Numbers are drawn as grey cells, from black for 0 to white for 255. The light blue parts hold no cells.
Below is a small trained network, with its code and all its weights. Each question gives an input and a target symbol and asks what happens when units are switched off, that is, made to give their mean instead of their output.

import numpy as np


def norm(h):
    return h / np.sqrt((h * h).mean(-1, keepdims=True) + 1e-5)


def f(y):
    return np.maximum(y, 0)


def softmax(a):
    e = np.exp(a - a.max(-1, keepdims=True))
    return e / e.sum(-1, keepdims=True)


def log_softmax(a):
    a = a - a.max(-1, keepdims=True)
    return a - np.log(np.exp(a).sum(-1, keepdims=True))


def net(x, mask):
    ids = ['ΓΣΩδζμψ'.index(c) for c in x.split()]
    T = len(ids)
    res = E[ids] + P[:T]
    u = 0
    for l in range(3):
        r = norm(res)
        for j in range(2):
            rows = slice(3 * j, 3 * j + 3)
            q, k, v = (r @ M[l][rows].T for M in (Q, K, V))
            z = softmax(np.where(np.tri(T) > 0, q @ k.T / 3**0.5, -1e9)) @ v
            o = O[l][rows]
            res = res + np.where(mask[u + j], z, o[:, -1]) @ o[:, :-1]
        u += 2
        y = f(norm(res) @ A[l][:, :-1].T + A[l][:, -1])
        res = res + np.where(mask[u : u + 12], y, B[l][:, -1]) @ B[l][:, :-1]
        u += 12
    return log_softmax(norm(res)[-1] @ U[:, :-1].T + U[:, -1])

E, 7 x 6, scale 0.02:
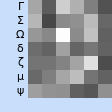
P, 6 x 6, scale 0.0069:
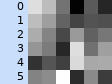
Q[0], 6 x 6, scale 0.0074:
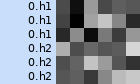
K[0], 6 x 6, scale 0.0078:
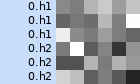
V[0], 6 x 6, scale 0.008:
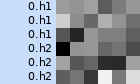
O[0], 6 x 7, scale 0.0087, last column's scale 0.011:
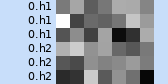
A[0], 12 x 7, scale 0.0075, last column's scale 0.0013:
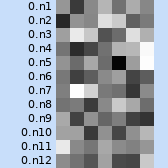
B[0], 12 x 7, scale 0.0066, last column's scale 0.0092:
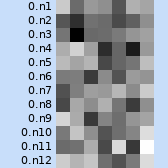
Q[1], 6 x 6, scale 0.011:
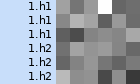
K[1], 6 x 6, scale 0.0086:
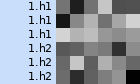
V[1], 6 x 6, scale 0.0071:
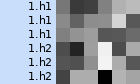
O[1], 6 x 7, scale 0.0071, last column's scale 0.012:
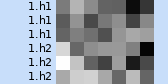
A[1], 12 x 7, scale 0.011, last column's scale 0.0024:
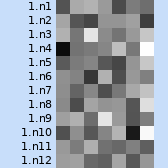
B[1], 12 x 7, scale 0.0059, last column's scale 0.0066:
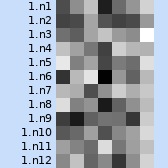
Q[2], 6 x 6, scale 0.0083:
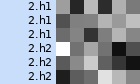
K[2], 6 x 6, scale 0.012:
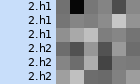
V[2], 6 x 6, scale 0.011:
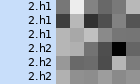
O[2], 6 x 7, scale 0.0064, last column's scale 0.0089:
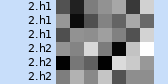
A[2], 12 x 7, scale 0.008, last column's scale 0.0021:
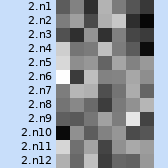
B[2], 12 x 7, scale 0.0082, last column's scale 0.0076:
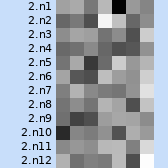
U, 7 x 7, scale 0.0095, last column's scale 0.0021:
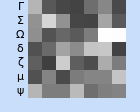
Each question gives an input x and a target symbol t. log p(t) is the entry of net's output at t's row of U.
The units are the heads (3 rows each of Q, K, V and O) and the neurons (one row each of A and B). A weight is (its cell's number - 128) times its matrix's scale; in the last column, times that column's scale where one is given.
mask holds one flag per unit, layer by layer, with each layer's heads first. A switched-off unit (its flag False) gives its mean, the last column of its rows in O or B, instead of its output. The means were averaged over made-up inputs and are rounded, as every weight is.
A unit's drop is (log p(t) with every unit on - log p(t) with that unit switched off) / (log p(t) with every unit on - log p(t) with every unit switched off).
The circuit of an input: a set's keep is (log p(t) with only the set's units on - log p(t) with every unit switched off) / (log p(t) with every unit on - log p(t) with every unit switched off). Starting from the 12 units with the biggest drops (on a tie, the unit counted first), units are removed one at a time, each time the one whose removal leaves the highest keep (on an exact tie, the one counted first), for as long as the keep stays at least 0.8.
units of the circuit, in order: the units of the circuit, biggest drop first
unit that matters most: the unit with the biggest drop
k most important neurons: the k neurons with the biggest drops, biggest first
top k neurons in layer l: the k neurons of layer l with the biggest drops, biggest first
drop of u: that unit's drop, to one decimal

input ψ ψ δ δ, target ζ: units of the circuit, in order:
2.h1
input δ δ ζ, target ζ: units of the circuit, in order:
1.n10, 2.h2, 1.n9
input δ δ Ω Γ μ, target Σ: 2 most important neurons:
1.n6, 1.n9
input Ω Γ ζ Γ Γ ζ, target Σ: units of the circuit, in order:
2.h1, 0.h1
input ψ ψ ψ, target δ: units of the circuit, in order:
0.h1, 1.h2, 2.h1
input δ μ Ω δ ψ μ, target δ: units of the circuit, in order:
0.h1, 1.h1
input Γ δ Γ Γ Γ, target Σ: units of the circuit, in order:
2.h1, 1.h2
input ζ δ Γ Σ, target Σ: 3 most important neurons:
1.n6, 0.n4, 1.n9
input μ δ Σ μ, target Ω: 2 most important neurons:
1.n9, 0.n5
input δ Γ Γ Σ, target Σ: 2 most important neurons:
0.n4, 1.n6
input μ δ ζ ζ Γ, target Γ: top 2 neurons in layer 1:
1.n10, 1.n9
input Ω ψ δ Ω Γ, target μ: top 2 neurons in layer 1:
1.n9, 1.n4
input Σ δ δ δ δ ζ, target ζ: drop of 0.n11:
0.1
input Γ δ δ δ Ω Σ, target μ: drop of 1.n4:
0.2
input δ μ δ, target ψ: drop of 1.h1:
0.2
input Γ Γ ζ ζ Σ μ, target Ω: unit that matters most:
2.h1
